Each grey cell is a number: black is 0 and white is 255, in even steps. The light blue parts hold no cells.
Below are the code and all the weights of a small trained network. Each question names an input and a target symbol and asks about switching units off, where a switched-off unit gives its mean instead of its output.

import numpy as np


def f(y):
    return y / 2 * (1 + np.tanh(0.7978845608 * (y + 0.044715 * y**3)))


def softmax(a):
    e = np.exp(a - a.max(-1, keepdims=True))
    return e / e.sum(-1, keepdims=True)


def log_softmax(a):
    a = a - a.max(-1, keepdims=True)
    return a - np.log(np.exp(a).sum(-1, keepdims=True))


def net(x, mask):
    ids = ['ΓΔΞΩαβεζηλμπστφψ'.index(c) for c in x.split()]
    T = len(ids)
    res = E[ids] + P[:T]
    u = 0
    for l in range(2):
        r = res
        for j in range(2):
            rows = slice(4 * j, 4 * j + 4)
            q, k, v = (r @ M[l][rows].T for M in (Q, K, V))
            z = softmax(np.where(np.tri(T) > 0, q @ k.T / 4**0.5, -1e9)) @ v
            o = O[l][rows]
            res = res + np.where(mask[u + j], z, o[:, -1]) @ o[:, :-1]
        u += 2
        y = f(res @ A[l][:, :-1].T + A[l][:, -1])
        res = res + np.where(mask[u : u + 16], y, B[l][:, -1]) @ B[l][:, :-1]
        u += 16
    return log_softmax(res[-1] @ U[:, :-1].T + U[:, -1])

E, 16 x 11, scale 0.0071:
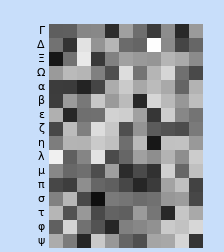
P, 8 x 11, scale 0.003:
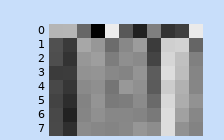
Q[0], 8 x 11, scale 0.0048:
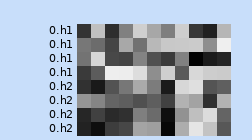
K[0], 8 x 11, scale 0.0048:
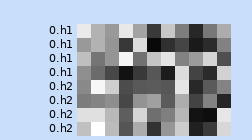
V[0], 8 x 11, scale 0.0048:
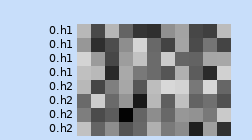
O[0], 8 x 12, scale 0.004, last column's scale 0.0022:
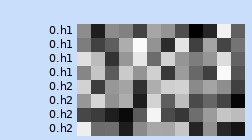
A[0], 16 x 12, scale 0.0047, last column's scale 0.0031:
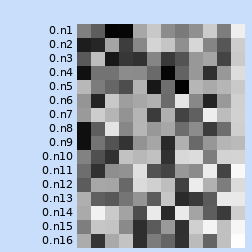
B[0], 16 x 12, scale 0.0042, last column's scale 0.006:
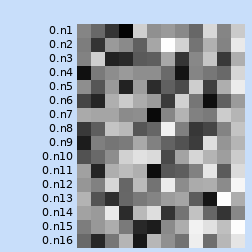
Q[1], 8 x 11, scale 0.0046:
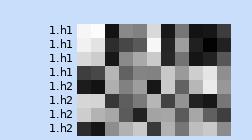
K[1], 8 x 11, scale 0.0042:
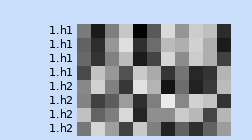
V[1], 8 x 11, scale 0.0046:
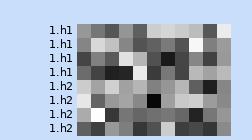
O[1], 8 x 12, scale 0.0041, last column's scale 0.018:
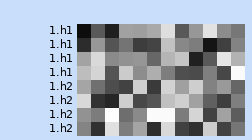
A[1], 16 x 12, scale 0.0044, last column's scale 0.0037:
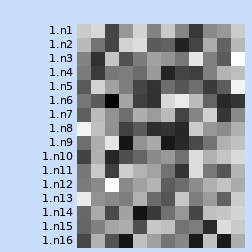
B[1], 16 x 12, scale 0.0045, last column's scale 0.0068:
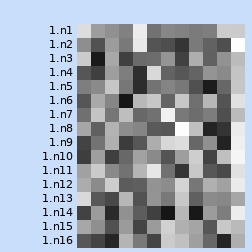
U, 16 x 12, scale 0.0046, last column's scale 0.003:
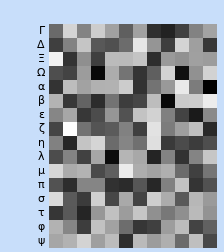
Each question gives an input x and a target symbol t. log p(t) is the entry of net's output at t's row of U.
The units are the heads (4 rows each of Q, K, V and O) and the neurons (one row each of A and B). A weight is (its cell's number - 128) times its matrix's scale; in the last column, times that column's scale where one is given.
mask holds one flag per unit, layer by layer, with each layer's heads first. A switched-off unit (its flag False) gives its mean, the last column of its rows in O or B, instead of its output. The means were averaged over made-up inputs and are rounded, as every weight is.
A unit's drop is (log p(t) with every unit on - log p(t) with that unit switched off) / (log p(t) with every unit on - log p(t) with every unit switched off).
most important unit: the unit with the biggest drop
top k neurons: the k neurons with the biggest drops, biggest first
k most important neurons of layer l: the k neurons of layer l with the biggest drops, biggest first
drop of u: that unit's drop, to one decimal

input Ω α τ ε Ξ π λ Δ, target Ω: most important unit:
1.h1
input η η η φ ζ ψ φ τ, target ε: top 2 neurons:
(1.n6; 0.n7)
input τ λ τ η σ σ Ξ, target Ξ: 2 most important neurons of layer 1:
(1.n3; 1.n14)
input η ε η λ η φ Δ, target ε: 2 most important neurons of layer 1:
(1.n6; 1.n4)
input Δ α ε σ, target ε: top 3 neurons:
(1.n16; 0.n3; 1.n8)
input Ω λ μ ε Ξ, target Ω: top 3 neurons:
(0.n14; 1.n3; 1.n10)
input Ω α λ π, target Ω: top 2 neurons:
(0.n14; 1.n10)
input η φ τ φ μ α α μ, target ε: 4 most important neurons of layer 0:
(0.n2; 0.n7; 0.n5; 0.n15)
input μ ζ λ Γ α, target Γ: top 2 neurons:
(0.n5; 0.n4)
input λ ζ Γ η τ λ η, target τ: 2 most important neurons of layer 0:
(0.n13; 0.n16)
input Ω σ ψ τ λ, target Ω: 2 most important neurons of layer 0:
(0.n14; 0.n11)
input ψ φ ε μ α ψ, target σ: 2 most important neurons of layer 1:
(1.n13; 1.n8)
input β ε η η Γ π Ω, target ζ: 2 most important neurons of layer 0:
(0.n10; 0.n4)
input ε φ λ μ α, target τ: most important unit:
0.n2
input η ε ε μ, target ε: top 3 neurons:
(0.n7; 1.n6; 0.n15)
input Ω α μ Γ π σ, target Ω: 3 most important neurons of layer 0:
(0.n14; 0.n5; 0.n11)
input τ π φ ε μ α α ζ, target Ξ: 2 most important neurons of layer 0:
(0.n13; 0.n15)
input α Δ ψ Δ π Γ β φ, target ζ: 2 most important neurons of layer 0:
(0.n15; 0.n10)
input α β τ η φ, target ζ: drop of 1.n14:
0.2
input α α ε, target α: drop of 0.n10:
0.4
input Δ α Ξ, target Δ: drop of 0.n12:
0.3
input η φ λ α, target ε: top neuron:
(1.n6)
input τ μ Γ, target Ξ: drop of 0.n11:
-0.1
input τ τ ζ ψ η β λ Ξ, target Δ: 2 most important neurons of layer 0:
(0.n2; 0.n12)
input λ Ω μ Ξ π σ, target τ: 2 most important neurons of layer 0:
(0.n13; 0.n11)
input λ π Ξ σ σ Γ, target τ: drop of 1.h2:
0.3
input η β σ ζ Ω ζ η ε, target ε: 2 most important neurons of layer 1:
(1.n6; 1.n4)
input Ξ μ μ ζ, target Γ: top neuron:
(0.n2)
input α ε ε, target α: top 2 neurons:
(0.n10; 0.n9)
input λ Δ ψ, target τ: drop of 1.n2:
-0.1
